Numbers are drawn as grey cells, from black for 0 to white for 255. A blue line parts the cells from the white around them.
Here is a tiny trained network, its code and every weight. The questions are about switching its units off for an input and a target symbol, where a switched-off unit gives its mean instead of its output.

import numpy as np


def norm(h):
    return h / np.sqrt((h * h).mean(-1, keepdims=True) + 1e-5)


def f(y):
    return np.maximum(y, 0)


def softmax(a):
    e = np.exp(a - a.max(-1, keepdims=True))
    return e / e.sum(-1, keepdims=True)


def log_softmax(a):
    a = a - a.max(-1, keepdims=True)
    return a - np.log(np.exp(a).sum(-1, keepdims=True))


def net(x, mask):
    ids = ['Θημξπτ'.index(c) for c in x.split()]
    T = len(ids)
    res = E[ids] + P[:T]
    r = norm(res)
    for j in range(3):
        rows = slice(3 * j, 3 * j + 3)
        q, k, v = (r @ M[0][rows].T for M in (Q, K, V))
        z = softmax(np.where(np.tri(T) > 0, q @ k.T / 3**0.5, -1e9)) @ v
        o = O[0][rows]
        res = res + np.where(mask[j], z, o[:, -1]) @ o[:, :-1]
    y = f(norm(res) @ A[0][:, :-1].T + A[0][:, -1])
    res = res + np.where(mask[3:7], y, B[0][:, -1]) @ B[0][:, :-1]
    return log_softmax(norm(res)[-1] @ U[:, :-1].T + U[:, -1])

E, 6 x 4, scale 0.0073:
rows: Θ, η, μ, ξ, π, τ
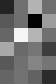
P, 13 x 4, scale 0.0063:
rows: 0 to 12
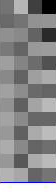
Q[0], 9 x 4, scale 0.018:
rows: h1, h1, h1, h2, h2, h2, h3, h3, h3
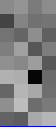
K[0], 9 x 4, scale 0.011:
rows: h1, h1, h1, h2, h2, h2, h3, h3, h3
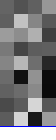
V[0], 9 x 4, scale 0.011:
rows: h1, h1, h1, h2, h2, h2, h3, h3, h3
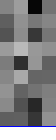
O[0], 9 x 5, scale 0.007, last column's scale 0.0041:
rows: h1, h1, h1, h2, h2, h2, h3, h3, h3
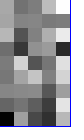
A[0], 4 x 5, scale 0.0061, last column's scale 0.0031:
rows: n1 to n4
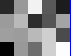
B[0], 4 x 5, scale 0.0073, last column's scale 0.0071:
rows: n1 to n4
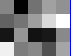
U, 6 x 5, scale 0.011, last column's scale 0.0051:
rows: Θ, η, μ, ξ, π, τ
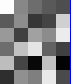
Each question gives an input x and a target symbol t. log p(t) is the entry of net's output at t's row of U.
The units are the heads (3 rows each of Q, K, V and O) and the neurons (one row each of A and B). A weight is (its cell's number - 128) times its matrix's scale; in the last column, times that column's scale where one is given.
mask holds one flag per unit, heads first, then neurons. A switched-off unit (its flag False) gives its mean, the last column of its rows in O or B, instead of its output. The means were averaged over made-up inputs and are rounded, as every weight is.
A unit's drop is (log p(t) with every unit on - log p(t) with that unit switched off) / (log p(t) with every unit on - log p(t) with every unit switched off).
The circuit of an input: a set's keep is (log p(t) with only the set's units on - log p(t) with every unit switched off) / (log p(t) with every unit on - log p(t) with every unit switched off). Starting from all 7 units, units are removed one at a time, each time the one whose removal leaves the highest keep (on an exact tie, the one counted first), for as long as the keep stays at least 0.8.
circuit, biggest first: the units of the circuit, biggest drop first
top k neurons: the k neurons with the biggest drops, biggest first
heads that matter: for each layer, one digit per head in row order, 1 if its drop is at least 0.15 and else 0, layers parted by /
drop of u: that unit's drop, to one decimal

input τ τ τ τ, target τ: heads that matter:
110
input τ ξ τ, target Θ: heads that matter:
101
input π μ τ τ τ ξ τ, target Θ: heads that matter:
001
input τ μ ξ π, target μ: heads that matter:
010
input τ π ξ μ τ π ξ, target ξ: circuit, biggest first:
h1, h2, n4, h3
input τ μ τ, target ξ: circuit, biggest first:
h2, h3, n4, n2
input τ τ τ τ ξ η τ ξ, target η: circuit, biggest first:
h3
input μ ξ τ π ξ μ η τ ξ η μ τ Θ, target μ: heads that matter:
000
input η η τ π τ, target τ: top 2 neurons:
n2, n4
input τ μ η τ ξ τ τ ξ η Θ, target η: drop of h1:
0.0
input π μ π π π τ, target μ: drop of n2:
0.2
